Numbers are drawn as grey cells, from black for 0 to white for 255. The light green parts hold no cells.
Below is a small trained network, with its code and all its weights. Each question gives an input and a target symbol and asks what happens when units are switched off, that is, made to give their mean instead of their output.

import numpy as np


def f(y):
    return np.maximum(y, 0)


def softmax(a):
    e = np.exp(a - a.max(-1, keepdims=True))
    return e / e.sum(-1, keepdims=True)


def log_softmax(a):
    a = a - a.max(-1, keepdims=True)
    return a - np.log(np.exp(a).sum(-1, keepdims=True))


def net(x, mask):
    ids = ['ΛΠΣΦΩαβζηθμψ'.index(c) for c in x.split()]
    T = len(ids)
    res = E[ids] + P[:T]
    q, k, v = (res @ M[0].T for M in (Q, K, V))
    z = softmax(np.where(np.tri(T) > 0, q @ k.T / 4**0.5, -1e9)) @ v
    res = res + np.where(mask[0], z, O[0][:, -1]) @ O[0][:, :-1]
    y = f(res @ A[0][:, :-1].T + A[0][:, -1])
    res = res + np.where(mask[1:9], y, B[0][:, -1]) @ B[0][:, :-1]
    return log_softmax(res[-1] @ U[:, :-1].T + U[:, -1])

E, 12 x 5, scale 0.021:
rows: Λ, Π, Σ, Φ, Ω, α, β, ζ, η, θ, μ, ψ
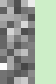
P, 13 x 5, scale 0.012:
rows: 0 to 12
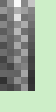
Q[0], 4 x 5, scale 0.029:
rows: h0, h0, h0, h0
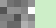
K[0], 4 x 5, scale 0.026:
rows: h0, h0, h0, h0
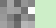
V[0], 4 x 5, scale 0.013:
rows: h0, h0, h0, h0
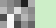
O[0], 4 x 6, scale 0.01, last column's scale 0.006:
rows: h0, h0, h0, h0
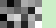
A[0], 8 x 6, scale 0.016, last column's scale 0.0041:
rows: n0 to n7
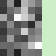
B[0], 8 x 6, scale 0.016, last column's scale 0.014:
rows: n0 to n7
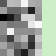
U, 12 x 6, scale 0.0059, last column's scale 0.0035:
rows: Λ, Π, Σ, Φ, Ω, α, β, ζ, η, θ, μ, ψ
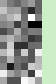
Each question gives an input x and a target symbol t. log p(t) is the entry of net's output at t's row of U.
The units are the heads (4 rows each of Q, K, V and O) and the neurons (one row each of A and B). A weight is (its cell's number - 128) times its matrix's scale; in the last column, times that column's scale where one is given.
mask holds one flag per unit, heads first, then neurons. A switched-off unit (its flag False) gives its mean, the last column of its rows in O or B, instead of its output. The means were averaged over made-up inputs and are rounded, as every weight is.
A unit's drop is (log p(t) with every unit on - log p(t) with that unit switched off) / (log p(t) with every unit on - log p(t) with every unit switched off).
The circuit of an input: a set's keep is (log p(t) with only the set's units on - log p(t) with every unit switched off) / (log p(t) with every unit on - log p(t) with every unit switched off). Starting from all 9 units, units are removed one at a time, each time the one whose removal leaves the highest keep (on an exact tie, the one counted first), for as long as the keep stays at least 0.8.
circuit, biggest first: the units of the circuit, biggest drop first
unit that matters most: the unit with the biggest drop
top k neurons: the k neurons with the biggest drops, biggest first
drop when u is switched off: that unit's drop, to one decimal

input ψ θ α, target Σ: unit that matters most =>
n3
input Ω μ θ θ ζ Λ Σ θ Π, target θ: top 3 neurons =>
[n3, n5, n7]
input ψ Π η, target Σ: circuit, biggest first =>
[n3, h0]
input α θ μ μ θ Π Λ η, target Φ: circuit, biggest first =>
[h0, n6, n5, n3]
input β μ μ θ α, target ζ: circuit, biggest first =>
[h0, n4]
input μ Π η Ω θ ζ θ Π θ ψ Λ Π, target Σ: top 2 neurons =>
[n3, n0]
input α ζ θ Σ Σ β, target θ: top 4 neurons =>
[n3, n0, n4, n5]
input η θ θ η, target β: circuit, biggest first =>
[n7, h0]
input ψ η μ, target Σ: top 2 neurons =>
[n3, n6]
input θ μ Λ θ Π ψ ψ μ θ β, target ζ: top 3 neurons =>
[n0, n4, n2]
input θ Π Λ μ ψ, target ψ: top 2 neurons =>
[n2, n7]
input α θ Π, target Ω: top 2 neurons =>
[n5, n3]
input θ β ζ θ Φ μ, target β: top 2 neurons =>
[n7, n5]
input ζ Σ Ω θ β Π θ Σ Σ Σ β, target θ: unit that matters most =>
h0
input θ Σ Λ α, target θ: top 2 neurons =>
[n3, n0]
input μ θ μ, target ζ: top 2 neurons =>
[n0, n4]
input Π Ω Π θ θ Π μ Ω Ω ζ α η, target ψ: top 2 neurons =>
[n3, n5]
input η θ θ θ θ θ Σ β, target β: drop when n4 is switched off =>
0.1
